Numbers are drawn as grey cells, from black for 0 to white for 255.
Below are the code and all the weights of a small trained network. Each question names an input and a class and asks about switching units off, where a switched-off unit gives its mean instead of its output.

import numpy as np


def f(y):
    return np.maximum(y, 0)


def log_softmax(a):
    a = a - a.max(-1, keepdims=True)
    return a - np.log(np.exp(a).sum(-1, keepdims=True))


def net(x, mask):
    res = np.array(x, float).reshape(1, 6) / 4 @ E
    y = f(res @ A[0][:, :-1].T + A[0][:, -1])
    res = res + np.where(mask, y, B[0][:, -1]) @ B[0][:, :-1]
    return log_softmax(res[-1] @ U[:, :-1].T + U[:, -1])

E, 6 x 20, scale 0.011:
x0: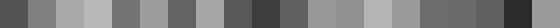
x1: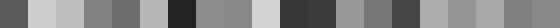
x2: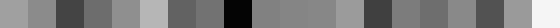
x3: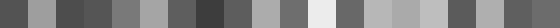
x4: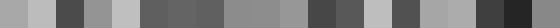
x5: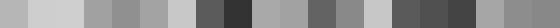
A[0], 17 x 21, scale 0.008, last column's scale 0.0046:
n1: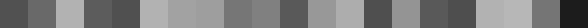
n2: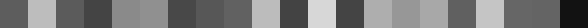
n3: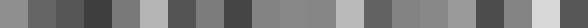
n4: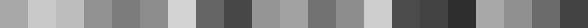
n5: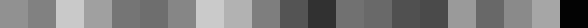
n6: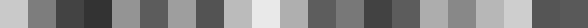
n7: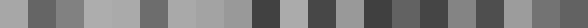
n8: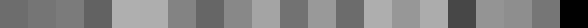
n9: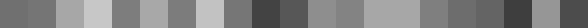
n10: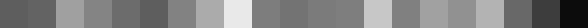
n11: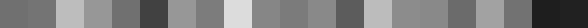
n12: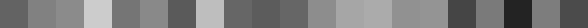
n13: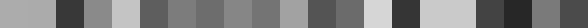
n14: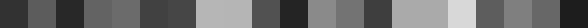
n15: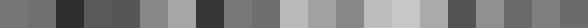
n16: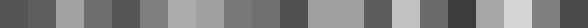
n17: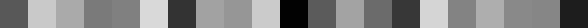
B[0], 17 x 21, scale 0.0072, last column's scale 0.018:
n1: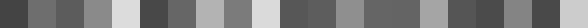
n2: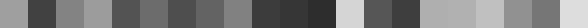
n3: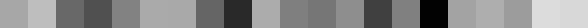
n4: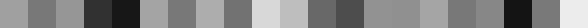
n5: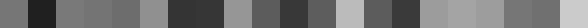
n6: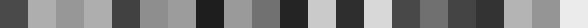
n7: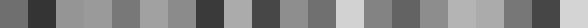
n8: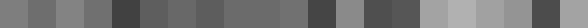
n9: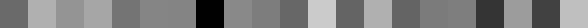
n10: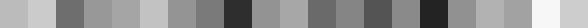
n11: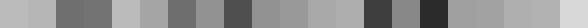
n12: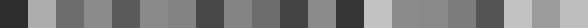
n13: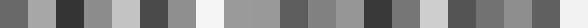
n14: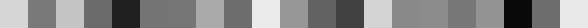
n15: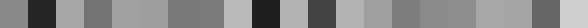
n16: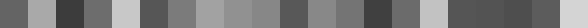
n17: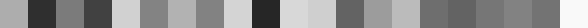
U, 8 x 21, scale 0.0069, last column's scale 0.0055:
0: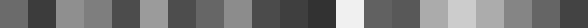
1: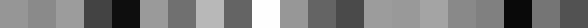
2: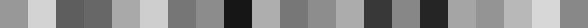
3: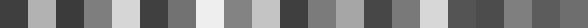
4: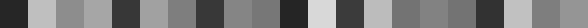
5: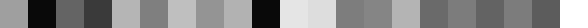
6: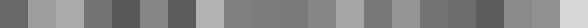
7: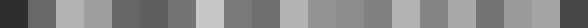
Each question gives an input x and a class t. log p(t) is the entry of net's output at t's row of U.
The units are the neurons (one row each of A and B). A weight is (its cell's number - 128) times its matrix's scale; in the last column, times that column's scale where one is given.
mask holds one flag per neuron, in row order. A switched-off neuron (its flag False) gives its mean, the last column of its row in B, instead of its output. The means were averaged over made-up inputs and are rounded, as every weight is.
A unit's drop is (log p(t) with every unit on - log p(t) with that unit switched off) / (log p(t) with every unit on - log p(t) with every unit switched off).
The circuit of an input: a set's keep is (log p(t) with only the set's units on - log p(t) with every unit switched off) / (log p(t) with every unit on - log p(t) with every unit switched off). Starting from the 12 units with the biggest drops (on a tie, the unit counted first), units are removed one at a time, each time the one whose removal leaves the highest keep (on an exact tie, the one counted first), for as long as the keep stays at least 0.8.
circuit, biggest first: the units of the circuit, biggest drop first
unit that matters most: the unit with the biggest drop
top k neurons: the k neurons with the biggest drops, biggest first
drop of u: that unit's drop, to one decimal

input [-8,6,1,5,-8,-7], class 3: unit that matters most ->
n1
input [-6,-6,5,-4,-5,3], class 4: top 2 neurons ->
(n6; n17)
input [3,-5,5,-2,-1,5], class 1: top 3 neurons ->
(n4; n17; n11)
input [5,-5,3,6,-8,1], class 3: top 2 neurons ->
(n16; n1)
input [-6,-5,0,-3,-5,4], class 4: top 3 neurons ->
(n6; n17; n13)
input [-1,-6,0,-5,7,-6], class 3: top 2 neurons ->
(n13; n17)
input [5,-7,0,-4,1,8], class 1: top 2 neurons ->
(n4; n17)
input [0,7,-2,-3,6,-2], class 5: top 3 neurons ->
(n17; n1; n16)
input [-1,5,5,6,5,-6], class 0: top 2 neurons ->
(n2; n4)
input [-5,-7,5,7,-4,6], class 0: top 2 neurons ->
(n15; n17)
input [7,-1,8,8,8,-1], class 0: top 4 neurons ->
(n2; n15; n10; n11)
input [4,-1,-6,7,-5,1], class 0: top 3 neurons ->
(n2; n15; n3)
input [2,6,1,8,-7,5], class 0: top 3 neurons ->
(n2; n13; n8)
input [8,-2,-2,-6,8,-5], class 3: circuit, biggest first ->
(n13)
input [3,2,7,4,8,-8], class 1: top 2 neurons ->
(n14; n3)
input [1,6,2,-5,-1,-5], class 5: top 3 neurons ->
(n17; n2; n4)
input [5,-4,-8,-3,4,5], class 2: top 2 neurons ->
(n11; n10)
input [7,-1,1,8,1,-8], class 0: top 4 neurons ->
(n2; n15; n4; n6)
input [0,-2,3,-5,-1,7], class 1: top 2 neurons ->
(n4; n2)
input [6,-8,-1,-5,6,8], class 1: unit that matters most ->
n4
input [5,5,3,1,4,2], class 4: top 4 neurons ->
(n12; n15; n9; n7)
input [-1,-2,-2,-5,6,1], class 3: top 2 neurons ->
(n13; n2)
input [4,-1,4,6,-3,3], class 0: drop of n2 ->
0.2
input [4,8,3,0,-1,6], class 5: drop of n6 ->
0.0
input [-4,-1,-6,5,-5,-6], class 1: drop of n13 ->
0.2
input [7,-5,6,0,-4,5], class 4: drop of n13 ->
0.1
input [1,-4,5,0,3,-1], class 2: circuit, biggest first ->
(n3)
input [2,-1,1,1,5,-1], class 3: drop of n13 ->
0.1
